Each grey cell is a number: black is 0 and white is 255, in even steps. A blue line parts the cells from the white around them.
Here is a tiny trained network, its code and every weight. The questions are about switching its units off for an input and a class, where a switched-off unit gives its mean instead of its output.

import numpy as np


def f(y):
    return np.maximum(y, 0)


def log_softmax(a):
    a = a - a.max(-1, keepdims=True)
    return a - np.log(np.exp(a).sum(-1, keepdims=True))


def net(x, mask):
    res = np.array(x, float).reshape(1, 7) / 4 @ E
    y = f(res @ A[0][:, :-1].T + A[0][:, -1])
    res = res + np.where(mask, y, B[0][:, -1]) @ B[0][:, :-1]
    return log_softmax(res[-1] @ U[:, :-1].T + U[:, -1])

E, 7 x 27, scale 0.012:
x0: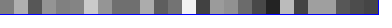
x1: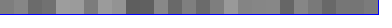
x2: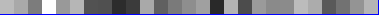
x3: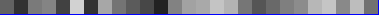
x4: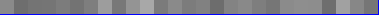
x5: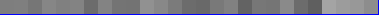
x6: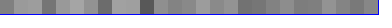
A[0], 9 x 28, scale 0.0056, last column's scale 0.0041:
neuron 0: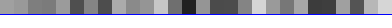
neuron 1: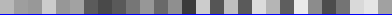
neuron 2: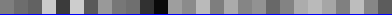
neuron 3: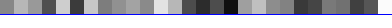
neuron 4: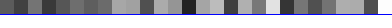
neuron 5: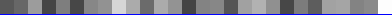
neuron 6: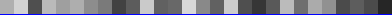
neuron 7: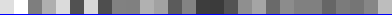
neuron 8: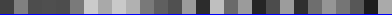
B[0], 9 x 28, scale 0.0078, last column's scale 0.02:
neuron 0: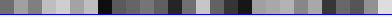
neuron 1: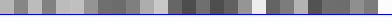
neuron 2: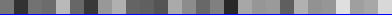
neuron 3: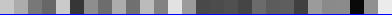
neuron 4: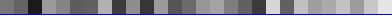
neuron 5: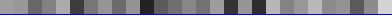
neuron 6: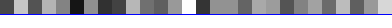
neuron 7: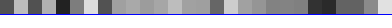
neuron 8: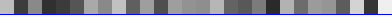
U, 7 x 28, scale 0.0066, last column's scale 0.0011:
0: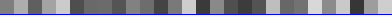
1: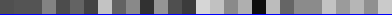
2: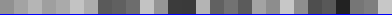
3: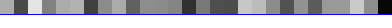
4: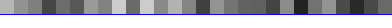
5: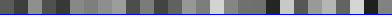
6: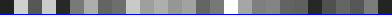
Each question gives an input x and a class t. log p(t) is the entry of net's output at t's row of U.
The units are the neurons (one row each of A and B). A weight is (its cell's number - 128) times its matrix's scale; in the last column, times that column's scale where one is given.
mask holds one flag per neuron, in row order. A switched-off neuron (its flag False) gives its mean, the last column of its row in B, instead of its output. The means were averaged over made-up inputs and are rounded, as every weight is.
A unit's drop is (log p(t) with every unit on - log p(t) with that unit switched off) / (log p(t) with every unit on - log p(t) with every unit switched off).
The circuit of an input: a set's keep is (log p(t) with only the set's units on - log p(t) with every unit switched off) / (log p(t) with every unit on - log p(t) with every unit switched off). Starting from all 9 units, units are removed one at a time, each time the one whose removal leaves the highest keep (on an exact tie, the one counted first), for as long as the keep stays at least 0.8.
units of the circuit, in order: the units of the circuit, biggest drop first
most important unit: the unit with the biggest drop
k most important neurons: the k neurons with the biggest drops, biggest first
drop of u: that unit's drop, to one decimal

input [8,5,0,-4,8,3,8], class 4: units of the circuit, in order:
[neuron 8]
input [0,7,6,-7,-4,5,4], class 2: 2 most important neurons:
[neuron 0; neuron 1]
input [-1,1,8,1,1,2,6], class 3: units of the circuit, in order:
[neuron 1; neuron 2]
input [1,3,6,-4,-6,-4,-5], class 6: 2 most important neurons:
[neuron 7; neuron 6]
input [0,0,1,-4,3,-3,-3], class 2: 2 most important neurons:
[neuron 6; neuron 0]
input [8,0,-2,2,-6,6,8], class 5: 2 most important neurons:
[neuron 8; neuron 3]
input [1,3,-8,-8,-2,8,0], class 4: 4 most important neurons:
[neuron 8; neuron 3; neuron 6; neuron 7]
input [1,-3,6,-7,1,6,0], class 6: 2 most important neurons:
[neuron 7; neuron 6]
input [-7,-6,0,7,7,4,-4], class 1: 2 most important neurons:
[neuron 4; neuron 3]
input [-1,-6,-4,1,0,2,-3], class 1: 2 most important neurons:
[neuron 6; neuron 0]
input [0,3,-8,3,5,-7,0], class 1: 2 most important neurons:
[neuron 4; neuron 5]
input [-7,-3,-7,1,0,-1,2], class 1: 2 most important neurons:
[neuron 4; neuron 6]
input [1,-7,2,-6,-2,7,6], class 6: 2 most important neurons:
[neuron 7; neuron 8]
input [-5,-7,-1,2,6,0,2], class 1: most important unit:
neuron 3
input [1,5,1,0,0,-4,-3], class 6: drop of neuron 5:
0.2
